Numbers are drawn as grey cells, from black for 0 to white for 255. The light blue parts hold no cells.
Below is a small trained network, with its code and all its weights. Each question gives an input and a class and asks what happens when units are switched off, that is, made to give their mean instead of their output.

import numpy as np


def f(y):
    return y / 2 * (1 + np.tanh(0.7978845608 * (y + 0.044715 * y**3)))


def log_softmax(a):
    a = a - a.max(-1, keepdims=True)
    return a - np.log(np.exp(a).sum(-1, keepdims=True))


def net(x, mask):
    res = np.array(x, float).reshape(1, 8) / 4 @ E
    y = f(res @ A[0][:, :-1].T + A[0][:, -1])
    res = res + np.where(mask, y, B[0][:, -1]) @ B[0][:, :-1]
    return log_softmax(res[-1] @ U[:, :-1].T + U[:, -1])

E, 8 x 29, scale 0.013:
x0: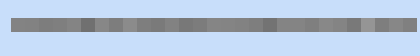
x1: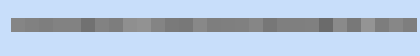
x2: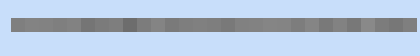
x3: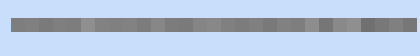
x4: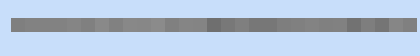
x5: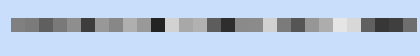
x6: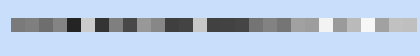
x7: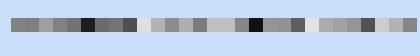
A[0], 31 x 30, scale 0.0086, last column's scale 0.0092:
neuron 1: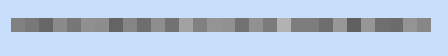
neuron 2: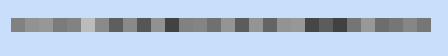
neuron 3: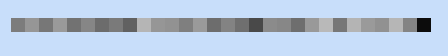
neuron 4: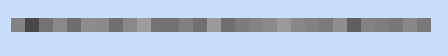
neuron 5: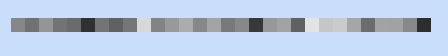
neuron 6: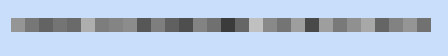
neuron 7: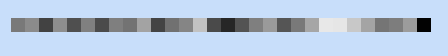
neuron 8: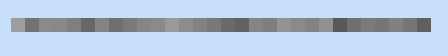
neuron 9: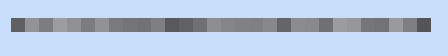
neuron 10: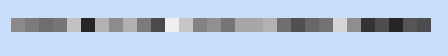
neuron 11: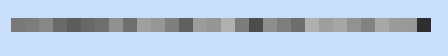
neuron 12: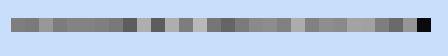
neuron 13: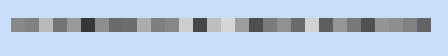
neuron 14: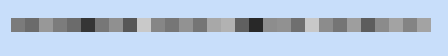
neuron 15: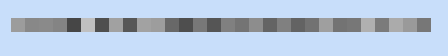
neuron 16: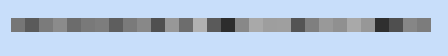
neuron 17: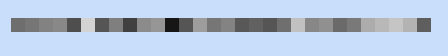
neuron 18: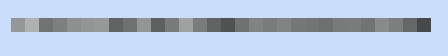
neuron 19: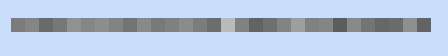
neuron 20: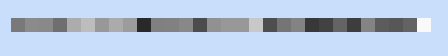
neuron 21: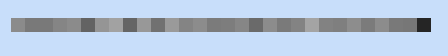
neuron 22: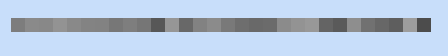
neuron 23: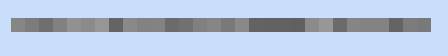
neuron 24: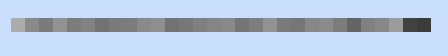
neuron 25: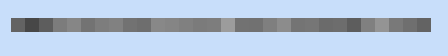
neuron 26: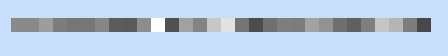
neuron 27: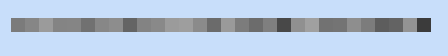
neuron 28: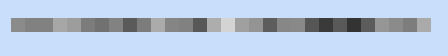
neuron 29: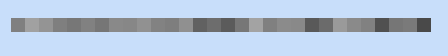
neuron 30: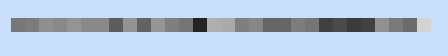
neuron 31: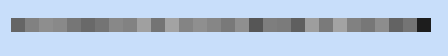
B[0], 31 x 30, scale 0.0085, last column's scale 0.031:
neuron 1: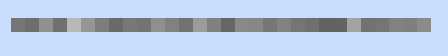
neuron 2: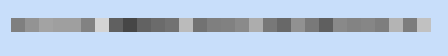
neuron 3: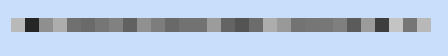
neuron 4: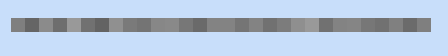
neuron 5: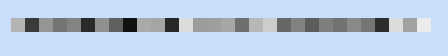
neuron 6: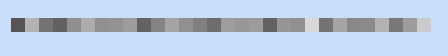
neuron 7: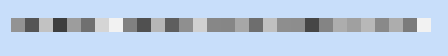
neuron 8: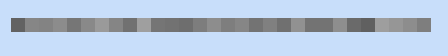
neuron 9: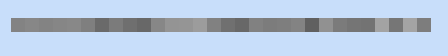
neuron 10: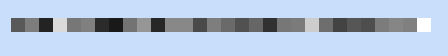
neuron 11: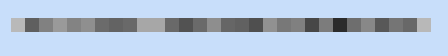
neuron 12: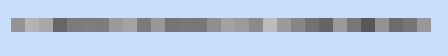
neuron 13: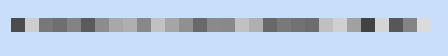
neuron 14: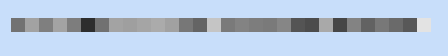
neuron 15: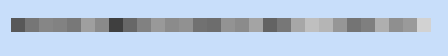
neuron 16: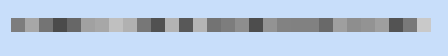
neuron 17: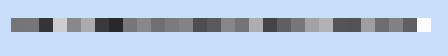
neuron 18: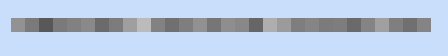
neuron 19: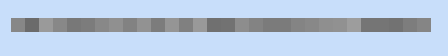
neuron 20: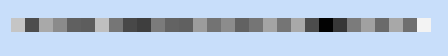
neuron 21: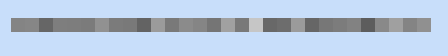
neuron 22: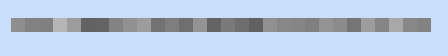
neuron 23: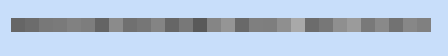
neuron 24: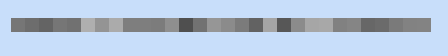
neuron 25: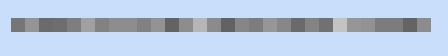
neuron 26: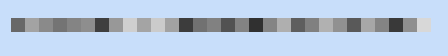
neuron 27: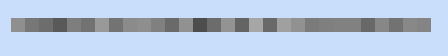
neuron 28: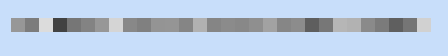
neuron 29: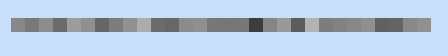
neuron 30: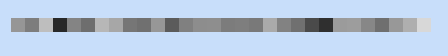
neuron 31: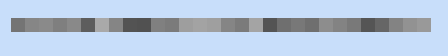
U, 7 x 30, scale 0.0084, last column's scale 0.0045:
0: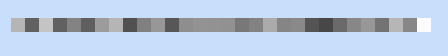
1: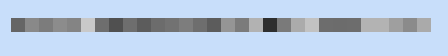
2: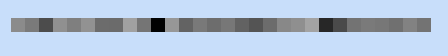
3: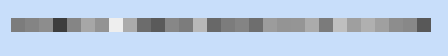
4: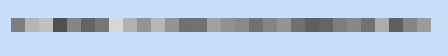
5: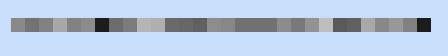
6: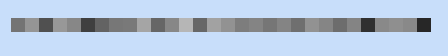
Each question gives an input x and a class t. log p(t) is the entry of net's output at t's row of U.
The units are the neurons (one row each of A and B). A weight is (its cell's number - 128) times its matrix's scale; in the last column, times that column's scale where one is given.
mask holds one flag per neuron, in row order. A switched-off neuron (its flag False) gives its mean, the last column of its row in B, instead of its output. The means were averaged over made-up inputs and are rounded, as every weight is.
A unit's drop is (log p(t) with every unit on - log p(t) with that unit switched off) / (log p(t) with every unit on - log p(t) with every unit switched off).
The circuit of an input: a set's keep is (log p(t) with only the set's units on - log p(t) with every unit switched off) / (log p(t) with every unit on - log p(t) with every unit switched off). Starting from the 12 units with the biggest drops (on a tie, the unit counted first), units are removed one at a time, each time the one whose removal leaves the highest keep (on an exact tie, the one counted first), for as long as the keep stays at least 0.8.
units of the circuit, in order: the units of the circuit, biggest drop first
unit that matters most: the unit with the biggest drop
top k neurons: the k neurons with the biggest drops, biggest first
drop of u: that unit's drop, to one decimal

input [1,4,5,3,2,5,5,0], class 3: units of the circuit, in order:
[neuron 16]
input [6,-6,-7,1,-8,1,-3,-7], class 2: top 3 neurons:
[neuron 7; neuron 5; neuron 10]
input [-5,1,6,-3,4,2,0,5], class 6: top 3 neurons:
[neuron 20; neuron 7; neuron 30]
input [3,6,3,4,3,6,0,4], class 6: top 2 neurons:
[neuron 10; neuron 20]
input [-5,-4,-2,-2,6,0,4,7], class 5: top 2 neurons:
[neuron 20; neuron 26]
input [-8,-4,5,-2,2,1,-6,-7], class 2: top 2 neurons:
[neuron 10; neuron 7]
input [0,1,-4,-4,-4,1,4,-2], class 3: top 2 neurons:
[neuron 10; neuron 7]
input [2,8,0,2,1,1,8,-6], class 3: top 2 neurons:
[neuron 7; neuron 10]
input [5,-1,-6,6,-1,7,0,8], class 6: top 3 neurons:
[neuron 10; neuron 20; neuron 13]
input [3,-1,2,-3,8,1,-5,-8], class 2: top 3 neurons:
[neuron 10; neuron 7; neuron 5]
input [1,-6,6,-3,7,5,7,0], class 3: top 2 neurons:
[neuron 16; neuron 20]
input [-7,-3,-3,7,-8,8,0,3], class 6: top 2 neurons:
[neuron 10; neuron 20]
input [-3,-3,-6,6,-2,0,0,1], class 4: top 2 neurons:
[neuron 10; neuron 17]
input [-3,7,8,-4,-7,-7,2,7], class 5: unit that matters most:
neuron 17
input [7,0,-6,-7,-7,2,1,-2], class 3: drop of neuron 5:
0.1
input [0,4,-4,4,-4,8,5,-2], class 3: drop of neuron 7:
0.0
